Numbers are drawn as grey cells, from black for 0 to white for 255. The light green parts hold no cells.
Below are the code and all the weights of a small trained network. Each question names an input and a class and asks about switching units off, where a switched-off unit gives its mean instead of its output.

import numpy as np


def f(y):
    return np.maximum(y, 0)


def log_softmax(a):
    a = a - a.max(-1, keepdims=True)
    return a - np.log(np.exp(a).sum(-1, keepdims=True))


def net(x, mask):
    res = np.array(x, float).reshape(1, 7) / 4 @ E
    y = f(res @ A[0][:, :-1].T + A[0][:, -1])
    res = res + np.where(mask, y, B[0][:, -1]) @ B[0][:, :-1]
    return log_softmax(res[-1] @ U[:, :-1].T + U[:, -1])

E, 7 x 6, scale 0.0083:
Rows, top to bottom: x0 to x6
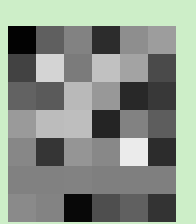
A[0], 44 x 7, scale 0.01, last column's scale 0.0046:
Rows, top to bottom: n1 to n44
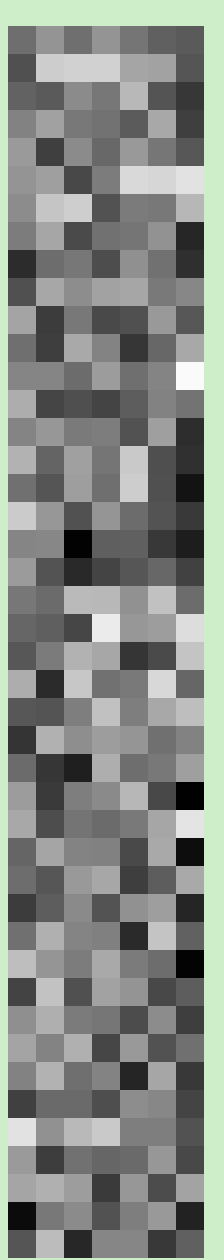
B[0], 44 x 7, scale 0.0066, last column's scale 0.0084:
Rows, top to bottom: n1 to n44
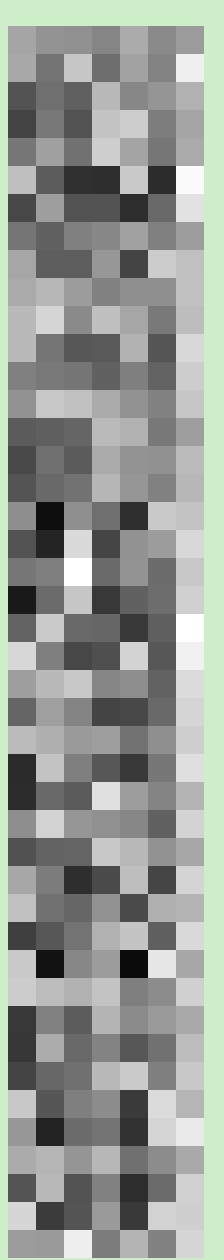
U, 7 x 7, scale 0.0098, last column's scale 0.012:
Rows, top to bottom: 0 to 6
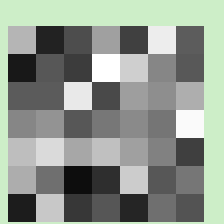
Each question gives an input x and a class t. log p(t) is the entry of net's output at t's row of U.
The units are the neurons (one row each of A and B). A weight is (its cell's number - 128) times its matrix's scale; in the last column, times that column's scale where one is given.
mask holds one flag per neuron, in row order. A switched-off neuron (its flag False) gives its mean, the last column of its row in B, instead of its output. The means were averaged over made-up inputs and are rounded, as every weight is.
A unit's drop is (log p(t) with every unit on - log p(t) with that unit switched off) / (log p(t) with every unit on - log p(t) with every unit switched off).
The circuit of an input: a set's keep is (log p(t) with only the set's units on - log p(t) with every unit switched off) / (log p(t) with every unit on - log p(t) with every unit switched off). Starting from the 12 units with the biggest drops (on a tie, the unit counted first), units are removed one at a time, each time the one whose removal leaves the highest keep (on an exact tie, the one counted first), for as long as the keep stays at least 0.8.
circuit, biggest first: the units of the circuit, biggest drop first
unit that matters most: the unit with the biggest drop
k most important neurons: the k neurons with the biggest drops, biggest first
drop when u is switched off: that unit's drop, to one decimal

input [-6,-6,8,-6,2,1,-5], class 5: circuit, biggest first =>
n31, n12
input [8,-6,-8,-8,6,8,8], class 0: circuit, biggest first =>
n39
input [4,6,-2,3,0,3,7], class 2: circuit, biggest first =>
n19, n44
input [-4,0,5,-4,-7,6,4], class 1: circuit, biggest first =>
n38, n33
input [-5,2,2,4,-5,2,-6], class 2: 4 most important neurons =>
n2, n21, n43, n9
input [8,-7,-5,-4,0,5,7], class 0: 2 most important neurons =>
n39, n43
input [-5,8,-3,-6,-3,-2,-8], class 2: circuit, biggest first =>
n21, n2
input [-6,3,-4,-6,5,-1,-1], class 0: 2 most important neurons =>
n40, n34
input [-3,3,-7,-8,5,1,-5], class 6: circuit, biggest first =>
n22, n25
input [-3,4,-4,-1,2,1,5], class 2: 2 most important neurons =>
n19, n44
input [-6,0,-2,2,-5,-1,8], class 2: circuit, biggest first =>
n19, n20
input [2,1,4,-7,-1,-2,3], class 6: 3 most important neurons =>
n27, n22, n6
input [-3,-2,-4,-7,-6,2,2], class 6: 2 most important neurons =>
n22, n27
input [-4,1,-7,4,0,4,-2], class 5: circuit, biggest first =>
n6
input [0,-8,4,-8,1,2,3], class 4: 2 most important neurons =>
n11, n14
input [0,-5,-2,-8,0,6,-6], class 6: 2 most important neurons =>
n22, n25
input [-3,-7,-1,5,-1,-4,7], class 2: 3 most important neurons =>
n19, n20, n18
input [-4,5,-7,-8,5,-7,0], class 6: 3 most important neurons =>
n22, n27, n23
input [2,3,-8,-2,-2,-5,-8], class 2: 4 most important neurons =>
n21, n2, n23, n31
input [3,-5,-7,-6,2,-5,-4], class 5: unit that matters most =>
n6
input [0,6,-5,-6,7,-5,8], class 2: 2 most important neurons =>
n19, n44
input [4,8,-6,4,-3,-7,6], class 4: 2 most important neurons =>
n35, n44
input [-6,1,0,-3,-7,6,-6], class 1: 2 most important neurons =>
n33, n38
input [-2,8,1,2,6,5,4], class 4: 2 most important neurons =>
n35, n44
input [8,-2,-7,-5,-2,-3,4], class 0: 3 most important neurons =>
n39, n43, n9
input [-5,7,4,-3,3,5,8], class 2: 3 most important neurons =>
n19, n44, n18
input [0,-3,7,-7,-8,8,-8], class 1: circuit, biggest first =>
n33
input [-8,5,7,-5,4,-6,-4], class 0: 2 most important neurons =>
n40, n34
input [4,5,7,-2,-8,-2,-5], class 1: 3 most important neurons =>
n33, n30, n38
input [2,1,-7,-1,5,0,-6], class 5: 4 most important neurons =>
n6, n19, n20, n44
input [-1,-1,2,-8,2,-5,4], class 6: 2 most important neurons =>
n27, n22
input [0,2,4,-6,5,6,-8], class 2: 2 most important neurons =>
n21, n2
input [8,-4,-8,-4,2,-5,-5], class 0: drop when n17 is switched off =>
0.0
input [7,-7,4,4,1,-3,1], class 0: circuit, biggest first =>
n43
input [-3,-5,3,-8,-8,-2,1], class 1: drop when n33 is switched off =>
0.2
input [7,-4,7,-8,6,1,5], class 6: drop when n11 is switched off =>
-0.1
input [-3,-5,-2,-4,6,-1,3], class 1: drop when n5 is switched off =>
0.1
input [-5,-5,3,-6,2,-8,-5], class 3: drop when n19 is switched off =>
0.2
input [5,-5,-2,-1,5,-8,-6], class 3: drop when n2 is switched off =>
0.3
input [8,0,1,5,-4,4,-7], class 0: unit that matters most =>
n43
